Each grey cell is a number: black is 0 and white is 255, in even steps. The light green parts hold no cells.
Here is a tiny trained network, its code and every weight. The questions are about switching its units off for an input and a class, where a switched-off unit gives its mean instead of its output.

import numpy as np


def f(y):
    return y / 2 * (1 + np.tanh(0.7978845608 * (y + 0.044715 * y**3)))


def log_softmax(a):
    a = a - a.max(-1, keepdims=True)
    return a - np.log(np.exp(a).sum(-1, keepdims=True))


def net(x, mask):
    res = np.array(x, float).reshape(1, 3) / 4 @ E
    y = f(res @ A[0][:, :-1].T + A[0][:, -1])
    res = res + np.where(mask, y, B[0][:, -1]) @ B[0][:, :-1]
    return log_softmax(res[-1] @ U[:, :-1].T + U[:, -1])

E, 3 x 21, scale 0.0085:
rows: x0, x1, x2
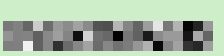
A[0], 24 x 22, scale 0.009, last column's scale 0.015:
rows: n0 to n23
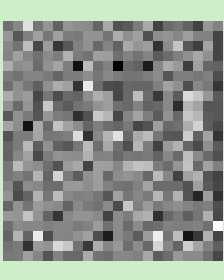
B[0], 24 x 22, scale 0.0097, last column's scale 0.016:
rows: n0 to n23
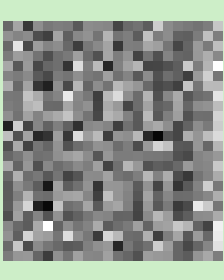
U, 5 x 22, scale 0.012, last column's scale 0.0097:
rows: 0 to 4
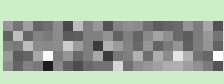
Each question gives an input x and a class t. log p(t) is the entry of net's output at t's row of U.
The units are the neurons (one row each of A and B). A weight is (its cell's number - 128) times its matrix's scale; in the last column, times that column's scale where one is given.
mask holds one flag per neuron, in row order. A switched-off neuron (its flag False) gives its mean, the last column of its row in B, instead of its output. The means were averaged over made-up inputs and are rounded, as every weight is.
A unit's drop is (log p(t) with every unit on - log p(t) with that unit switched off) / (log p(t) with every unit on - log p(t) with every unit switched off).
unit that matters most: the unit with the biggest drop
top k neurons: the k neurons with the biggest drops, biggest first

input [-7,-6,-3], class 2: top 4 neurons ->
[n7 n4 n9 n8]
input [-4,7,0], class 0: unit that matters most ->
n4
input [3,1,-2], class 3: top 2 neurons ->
[n7 n9]
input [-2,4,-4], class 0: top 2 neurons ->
[n4 n2]
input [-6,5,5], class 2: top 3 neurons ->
[n7 n11 n9]
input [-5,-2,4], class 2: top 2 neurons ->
[n7 n22]
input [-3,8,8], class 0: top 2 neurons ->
[n4 n6]
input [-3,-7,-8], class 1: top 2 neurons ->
[n22 n10]
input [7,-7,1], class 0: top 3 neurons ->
[n11 n7 n14]
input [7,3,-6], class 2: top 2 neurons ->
[n21 n17]
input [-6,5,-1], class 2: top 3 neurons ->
[n7 n9 n11]
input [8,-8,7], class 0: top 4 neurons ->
[n11 n14 n7 n9]
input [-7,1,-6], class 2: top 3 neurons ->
[n7 n9 n8]
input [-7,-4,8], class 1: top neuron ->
[n2]
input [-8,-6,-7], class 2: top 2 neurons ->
[n7 n9]
